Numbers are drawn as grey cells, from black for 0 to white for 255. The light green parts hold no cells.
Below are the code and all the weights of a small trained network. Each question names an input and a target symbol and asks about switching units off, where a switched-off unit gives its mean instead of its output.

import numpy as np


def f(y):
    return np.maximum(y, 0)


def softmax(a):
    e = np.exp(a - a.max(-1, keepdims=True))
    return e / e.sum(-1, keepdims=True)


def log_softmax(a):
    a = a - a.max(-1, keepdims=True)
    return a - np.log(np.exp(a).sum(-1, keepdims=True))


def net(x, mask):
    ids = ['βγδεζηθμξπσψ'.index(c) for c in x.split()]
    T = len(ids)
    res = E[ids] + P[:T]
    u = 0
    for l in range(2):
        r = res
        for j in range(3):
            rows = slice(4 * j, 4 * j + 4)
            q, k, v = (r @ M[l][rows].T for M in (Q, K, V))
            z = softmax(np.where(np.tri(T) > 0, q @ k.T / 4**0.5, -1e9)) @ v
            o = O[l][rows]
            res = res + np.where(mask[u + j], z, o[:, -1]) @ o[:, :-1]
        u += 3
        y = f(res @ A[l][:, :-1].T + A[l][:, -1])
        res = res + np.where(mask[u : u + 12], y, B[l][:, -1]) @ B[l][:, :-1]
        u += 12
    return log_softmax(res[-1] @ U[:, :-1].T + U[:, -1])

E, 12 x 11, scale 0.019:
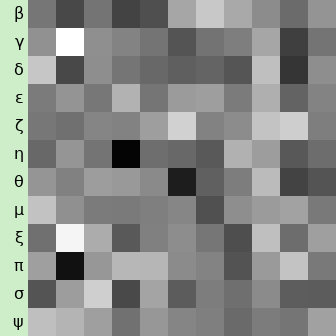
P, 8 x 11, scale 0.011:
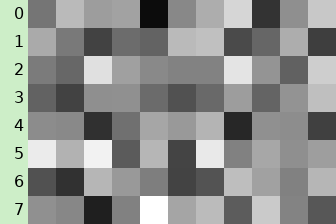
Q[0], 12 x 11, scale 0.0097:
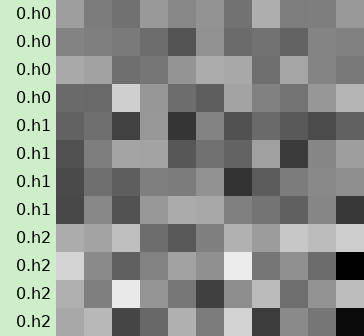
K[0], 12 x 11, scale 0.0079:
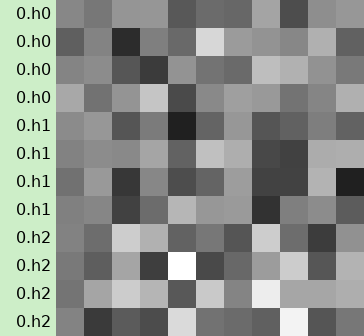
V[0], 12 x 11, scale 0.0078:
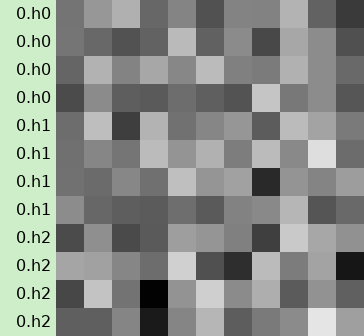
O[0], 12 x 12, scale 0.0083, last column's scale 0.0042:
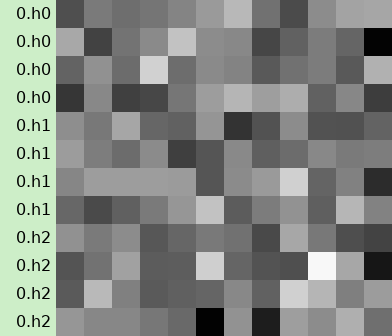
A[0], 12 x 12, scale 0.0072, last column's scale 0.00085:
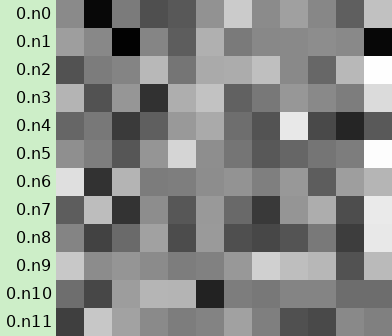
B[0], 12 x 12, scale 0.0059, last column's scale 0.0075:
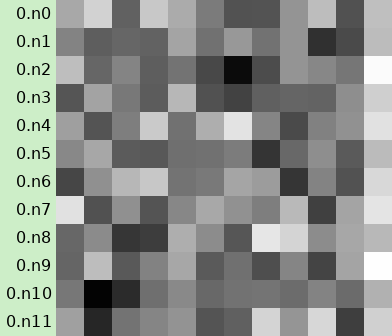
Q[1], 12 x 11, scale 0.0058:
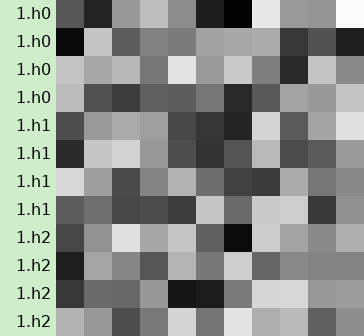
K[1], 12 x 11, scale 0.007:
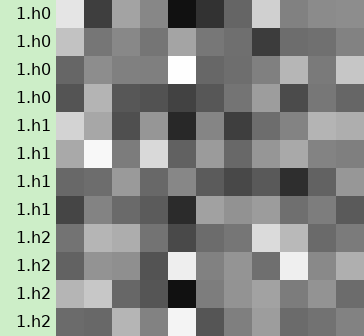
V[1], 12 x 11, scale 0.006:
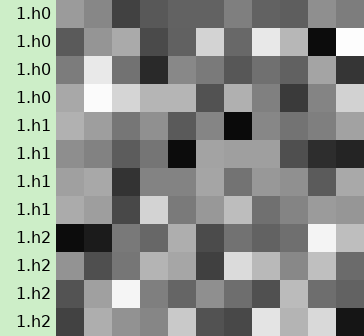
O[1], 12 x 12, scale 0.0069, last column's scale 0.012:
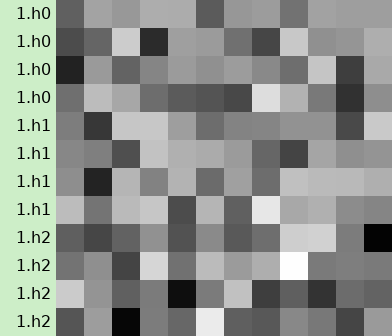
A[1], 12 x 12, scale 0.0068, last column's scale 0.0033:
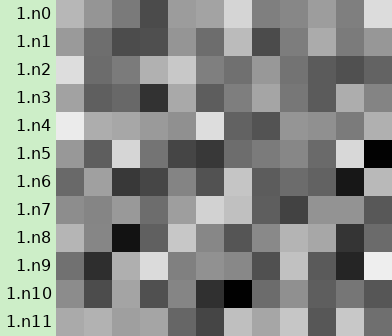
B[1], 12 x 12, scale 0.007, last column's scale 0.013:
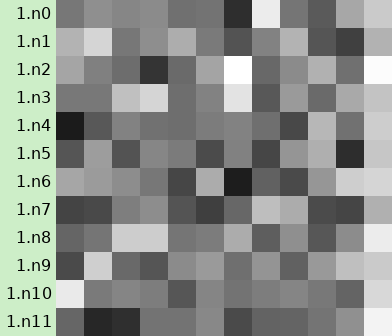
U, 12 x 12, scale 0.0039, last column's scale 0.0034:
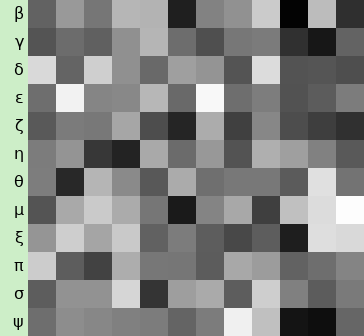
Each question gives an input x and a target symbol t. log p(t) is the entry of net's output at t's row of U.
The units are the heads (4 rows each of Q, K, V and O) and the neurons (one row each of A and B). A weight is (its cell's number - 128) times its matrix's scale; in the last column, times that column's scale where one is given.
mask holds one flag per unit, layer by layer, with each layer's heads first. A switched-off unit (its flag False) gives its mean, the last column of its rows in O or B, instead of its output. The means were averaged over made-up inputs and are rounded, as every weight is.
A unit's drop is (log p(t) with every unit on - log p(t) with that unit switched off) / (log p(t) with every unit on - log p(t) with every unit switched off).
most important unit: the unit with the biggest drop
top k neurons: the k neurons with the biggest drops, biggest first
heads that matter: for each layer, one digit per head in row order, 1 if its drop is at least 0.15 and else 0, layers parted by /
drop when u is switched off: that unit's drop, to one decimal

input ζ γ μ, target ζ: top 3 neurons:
1.n5, 0.n7, 1.n11
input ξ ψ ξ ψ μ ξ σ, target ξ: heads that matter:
011 / 001
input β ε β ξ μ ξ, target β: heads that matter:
011 / 000
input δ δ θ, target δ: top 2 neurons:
1.n10, 0.n2
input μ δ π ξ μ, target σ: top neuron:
0.n10
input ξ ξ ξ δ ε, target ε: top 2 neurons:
1.n2, 1.n11
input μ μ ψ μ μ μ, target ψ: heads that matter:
011 / 110
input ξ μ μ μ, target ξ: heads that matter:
111 / 001
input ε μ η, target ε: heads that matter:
111 / 011
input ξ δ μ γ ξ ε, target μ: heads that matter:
011 / 000
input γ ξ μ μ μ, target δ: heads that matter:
101 / 001
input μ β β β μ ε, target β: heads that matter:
011 / 001
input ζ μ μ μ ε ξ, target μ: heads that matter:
011 / 000
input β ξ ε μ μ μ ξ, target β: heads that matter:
001 / 001
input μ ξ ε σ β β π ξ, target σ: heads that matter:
000 / 001
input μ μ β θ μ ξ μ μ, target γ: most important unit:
0.h2
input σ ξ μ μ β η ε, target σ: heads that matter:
101 / 001
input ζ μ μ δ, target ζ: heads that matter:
001 / 001
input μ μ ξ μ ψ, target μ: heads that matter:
100 / 101
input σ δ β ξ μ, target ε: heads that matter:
001 / 001
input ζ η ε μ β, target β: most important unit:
0.n7
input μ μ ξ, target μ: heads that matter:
111 / 010
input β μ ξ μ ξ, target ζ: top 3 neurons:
0.n7, 0.n4, 1.n5
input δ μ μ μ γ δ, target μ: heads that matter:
011 / 001
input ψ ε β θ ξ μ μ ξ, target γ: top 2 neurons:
1.n7, 0.n5
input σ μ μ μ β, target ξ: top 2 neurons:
1.n6, 0.n0
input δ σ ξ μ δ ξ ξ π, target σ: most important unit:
1.h2
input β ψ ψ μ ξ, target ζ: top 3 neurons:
0.n7, 1.n5, 0.n4
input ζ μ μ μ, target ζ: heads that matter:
011 / 001
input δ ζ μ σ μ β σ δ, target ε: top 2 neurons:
1.n2, 0.n4
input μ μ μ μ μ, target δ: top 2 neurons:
0.n7, 1.n10
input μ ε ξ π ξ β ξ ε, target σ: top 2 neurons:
0.n10, 1.n8
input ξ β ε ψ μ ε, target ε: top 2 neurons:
1.n2, 0.n6
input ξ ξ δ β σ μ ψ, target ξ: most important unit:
1.h2
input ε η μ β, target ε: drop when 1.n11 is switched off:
0.1
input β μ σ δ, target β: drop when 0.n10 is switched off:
0.0
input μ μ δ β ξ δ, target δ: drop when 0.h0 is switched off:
0.2
